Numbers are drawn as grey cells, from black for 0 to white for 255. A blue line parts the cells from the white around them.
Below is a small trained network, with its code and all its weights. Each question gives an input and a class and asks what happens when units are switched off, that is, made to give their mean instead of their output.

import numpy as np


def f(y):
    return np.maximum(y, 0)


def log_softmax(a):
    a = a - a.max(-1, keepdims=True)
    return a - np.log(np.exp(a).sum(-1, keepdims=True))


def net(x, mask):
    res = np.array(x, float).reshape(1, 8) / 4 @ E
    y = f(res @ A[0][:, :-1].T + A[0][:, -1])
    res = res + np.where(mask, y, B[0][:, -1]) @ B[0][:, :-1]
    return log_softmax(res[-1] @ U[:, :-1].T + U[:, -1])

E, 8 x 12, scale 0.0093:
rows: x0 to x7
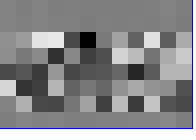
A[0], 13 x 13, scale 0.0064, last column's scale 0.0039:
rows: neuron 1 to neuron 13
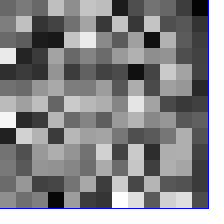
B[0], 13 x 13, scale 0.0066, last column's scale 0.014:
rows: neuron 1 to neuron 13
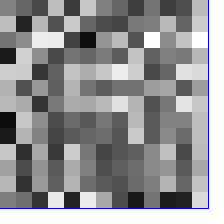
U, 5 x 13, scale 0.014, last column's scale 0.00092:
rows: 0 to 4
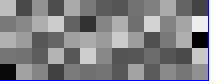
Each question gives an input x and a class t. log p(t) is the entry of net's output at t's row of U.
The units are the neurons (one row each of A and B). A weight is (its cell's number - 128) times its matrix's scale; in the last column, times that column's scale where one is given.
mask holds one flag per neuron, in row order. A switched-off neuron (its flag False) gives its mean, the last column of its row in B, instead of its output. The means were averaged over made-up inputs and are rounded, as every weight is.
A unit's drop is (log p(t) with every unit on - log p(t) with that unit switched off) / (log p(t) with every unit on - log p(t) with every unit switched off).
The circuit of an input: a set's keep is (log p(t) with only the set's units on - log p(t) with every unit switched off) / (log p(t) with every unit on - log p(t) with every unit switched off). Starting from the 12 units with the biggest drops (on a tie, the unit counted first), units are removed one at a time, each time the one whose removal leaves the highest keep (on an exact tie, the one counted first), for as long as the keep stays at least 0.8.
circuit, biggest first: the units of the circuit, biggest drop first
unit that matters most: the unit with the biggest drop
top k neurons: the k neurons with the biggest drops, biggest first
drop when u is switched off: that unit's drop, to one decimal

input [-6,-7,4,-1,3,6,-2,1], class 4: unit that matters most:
neuron 3
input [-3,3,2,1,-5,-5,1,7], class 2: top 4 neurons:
(neuron 3; neuron 7; neuron 8; neuron 4)
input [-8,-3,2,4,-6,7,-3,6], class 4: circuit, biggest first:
(neuron 8; neuron 4)
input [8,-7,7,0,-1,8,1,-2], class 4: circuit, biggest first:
(neuron 3; neuron 8)
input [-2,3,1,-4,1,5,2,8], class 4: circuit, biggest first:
(neuron 13; neuron 8; neuron 4)
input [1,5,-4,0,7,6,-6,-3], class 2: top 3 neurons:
(neuron 5; neuron 2; neuron 12)
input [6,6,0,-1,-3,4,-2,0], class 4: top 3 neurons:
(neuron 5; neuron 3; neuron 8)
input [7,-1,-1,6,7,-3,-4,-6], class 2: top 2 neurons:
(neuron 5; neuron 1)
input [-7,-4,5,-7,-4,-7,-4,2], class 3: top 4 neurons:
(neuron 3; neuron 1; neuron 8; neuron 4)
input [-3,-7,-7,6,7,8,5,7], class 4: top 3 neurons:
(neuron 8; neuron 4; neuron 7)
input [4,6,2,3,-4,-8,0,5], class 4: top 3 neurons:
(neuron 9; neuron 3; neuron 5)
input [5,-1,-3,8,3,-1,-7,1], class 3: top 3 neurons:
(neuron 13; neuron 2; neuron 12)
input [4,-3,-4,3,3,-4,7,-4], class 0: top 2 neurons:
(neuron 2; neuron 12)
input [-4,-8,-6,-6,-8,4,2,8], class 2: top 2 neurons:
(neuron 7; neuron 13)
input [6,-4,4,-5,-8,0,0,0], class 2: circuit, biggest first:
(neuron 7)
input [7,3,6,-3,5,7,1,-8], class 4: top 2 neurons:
(neuron 3; neuron 8)
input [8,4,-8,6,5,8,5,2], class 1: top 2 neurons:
(neuron 3; neuron 9)
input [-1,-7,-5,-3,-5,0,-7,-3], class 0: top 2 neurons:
(neuron 10; neuron 5)
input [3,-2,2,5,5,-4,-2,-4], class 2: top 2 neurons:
(neuron 5; neuron 3)
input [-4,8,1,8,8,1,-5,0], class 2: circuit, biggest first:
(neuron 5)
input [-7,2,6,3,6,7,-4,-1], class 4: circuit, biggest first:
(neuron 3; neuron 8)
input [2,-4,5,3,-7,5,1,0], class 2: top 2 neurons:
(neuron 3; neuron 7)
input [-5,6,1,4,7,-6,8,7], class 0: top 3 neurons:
(neuron 2; neuron 12; neuron 7)
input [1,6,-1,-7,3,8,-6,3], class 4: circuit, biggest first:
(neuron 8; neuron 4)
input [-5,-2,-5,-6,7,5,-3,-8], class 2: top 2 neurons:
(neuron 5; neuron 13)
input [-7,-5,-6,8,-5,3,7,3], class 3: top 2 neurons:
(neuron 13; neuron 10)
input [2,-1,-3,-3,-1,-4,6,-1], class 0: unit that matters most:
neuron 2
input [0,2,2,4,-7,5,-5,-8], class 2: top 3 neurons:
(neuron 7; neuron 3; neuron 2)
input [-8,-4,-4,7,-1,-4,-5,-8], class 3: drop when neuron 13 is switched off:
1.2
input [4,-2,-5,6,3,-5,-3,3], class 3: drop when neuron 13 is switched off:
1.3
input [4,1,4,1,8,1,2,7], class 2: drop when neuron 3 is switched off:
0.2
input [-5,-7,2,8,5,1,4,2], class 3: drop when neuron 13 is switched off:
1.0
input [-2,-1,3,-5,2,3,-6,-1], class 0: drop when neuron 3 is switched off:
0.4
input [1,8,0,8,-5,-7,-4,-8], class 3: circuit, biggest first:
(neuron 13)
